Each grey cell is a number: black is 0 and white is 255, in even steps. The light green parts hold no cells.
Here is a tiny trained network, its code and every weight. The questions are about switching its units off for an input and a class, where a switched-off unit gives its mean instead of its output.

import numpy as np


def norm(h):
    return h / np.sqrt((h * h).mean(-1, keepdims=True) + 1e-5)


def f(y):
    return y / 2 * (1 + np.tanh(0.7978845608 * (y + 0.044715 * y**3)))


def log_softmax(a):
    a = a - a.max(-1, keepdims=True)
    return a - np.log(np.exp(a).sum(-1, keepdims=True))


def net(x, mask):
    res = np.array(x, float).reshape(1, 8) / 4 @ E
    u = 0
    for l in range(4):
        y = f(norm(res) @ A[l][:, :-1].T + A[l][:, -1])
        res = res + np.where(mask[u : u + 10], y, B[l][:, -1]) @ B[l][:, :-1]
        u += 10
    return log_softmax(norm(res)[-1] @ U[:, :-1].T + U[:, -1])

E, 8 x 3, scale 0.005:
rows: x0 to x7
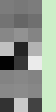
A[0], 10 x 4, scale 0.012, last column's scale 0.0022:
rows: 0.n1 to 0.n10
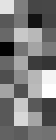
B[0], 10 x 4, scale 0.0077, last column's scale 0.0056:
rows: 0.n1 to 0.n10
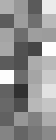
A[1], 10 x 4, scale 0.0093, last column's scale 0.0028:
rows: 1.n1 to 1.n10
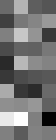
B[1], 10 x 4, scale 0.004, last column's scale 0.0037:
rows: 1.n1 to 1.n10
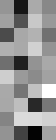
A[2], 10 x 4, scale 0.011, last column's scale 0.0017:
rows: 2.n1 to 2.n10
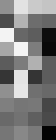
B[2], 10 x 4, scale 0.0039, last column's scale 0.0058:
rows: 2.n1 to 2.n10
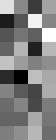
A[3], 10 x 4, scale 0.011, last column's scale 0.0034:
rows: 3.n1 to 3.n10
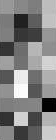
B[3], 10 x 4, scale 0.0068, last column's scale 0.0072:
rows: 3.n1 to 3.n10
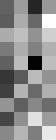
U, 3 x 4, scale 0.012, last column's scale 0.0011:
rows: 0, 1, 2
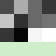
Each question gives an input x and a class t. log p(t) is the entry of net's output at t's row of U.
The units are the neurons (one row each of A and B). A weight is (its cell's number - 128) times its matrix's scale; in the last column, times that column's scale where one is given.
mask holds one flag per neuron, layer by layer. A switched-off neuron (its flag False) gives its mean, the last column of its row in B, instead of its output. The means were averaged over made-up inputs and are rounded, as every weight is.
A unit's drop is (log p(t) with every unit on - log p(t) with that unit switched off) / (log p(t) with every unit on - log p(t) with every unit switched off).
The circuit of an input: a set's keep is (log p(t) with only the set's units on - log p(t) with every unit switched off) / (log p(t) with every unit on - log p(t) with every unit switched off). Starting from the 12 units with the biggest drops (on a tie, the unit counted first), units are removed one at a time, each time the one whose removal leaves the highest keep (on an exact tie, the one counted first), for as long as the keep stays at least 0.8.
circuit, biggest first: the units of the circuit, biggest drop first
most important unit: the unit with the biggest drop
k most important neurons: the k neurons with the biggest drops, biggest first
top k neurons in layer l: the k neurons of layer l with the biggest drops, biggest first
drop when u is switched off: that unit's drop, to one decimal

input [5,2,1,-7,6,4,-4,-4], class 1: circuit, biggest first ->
(0.n4; 0.n6)
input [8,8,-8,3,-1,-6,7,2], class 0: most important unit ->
0.n4
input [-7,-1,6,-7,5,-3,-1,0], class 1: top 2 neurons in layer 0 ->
(0.n6; 0.n3)
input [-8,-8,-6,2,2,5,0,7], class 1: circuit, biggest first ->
(0.n6; 0.n3)
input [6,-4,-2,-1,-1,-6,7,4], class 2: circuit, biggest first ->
(0.n5; 0.n8)
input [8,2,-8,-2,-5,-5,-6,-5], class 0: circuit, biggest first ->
(0.n4; 0.n6)
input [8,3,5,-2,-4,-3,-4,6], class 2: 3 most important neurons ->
(0.n2; 0.n6; 0.n4)
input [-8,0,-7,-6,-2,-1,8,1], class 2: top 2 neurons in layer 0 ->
(0.n4; 0.n6)
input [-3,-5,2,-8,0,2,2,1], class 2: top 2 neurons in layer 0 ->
(0.n9; 0.n1)
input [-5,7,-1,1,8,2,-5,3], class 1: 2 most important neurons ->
(0.n4; 0.n6)
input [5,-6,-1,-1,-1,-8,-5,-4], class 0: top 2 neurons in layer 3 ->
(3.n2; 3.n10)
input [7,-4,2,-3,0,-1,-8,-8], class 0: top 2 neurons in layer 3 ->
(3.n5; 3.n2)
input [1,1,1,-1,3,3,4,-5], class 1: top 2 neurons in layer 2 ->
(2.n6; 2.n2)
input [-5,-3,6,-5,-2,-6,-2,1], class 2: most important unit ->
0.n4
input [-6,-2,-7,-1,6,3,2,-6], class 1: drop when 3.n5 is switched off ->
0.1
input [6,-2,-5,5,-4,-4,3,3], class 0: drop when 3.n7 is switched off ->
0.2
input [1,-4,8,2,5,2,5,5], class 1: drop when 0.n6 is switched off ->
0.3
